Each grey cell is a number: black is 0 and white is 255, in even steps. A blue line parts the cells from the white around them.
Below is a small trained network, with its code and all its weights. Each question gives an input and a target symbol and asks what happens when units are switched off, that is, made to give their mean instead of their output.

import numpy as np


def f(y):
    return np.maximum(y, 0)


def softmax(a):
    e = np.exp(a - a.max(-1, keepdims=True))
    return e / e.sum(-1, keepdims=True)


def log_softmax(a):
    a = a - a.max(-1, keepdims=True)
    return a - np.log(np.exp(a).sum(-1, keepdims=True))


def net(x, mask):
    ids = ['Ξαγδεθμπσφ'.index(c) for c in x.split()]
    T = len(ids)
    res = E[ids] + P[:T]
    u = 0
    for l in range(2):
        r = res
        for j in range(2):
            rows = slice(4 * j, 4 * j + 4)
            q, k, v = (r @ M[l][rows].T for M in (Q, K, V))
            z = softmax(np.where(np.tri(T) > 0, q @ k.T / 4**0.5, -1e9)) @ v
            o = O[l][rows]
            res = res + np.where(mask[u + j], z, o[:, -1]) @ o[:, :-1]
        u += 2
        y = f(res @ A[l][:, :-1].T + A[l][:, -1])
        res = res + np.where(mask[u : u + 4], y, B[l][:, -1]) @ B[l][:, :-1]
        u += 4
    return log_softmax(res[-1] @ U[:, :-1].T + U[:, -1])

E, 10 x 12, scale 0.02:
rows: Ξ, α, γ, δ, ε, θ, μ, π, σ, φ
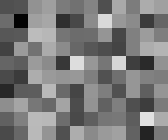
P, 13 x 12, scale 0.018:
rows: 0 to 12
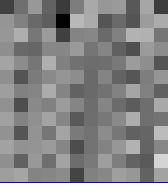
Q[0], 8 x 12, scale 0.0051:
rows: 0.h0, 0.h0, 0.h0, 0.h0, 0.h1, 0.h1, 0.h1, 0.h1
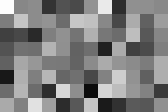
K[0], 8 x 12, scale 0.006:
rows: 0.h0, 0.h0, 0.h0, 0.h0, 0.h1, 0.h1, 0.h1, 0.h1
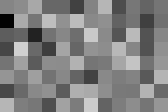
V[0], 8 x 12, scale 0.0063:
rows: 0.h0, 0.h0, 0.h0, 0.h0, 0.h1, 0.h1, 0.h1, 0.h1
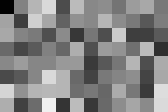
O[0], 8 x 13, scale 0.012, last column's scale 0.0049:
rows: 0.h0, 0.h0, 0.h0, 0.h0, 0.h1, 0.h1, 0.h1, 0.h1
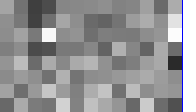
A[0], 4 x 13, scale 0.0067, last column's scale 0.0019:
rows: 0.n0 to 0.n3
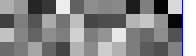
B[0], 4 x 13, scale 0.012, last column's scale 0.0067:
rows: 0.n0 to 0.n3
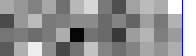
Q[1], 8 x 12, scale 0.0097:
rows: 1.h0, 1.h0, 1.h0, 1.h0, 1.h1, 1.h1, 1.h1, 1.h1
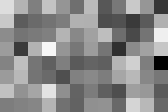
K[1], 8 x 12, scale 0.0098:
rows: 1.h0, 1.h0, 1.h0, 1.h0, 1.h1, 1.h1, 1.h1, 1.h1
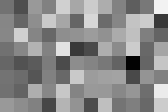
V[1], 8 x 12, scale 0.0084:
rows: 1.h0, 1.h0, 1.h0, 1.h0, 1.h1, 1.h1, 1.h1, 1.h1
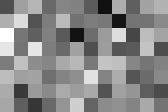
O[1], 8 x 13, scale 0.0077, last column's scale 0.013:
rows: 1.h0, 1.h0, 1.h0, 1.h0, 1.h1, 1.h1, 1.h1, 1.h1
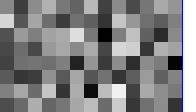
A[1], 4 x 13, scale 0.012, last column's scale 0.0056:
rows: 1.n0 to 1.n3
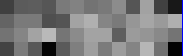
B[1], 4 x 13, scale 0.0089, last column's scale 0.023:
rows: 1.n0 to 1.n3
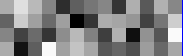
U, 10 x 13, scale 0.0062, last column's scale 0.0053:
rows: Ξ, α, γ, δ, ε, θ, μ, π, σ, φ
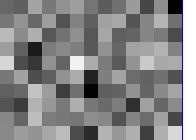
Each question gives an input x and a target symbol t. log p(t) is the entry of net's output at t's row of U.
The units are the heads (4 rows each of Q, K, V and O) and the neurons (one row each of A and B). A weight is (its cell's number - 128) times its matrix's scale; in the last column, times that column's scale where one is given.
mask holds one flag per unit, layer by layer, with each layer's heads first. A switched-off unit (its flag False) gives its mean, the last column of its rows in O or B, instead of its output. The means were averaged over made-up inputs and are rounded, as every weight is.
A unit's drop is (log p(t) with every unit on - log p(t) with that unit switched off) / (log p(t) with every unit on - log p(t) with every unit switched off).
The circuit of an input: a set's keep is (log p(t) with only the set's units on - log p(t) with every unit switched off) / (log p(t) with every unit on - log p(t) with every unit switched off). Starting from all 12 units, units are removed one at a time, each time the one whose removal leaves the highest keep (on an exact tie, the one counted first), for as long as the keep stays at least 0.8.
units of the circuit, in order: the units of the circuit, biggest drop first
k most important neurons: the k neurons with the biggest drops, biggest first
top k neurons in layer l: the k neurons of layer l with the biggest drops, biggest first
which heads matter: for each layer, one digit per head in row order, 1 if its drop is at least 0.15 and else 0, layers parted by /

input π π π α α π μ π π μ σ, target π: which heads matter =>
11 / 00
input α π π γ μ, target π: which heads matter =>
10 / 00
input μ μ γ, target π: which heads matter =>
01 / 01
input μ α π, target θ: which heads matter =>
11 / 11
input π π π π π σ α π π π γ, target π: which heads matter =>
11 / 00
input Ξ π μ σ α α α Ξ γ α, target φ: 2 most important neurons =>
1.n2, 1.n3
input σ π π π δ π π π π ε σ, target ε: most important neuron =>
1.n1
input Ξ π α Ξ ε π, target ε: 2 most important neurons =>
1.n1, 0.n0
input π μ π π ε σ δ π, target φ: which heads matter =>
10 / 01
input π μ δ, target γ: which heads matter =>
10 / 11
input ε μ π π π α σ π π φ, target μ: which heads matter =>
10 / 11
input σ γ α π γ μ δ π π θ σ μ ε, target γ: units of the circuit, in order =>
1.h0, 0.n2, 0.h1
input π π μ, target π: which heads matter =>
01 / 10
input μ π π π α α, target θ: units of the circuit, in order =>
1.h0, 1.n2
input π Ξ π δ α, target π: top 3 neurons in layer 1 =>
1.n2, 1.n1, 1.n0
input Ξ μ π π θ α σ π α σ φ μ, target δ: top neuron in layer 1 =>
1.n1
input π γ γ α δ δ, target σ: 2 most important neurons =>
0.n1, 1.n2
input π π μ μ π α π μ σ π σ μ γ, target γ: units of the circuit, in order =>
1.h0, 0.h1
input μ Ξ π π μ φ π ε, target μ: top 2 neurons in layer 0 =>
0.n0, 0.n2
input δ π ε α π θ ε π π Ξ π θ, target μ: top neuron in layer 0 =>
0.n0
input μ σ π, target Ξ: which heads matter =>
11 / 11
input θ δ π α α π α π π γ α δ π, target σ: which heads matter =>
01 / 11
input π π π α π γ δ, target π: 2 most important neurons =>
1.n2, 0.n1
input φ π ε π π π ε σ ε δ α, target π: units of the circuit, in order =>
1.n2, 0.n3
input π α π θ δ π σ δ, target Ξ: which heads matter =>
00 / 11
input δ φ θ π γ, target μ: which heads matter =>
10 / 01
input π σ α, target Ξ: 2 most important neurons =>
1.n2, 0.n3
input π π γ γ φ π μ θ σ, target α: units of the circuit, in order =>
1.h1, 1.h0
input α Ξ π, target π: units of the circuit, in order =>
0.h1, 1.h0
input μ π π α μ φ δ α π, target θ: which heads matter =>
10 / 11
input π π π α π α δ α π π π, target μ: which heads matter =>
10 / 11
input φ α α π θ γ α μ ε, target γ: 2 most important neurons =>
0.n2, 1.n3
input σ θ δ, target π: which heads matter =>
01 / 01
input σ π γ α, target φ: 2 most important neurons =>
1.n1, 1.n3
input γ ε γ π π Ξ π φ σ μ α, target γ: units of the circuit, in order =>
1.h0
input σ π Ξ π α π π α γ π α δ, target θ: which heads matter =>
01 / 11
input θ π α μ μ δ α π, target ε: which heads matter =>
01 / 00
